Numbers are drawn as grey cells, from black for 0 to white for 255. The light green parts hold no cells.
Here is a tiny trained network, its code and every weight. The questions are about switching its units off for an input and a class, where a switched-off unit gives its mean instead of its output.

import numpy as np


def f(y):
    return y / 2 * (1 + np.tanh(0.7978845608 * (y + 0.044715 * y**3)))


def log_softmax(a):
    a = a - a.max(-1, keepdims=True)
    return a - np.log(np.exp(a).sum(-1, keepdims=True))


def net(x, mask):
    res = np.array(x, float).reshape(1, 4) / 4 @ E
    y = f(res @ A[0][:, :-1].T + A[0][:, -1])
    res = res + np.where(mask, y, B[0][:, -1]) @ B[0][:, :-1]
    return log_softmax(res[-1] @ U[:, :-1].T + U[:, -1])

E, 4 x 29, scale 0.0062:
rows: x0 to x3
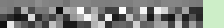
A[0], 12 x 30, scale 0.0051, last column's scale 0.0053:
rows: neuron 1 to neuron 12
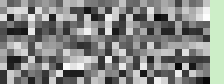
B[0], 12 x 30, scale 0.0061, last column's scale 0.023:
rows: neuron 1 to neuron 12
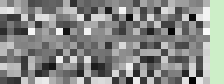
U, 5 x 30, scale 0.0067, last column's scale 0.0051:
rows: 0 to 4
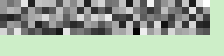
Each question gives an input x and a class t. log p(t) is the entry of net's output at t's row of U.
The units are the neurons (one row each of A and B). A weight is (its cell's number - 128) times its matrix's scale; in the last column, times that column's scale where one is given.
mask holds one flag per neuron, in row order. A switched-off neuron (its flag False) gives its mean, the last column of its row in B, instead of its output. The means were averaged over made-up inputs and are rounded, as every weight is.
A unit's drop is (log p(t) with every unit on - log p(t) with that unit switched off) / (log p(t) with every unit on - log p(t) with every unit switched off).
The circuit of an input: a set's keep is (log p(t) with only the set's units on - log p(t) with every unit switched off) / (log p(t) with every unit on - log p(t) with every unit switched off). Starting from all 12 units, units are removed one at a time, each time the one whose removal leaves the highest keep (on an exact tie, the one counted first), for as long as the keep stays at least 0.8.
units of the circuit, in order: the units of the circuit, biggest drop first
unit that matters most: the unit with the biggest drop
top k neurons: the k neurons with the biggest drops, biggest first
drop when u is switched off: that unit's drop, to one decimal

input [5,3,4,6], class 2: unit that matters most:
neuron 12
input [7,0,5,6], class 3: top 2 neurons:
neuron 3; neuron 11
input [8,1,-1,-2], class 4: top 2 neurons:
neuron 12; neuron 5
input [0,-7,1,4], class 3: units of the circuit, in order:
neuron 11; neuron 2
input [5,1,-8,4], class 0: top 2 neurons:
neuron 10; neuron 5
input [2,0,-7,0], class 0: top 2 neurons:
neuron 10; neuron 11
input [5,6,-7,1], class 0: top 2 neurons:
neuron 12; neuron 11
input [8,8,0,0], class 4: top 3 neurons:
neuron 10; neuron 3; neuron 5
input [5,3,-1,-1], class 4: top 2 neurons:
neuron 3; neuron 5
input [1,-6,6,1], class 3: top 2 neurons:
neuron 11; neuron 12
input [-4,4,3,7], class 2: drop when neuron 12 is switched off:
0.1
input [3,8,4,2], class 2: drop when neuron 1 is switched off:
0.0
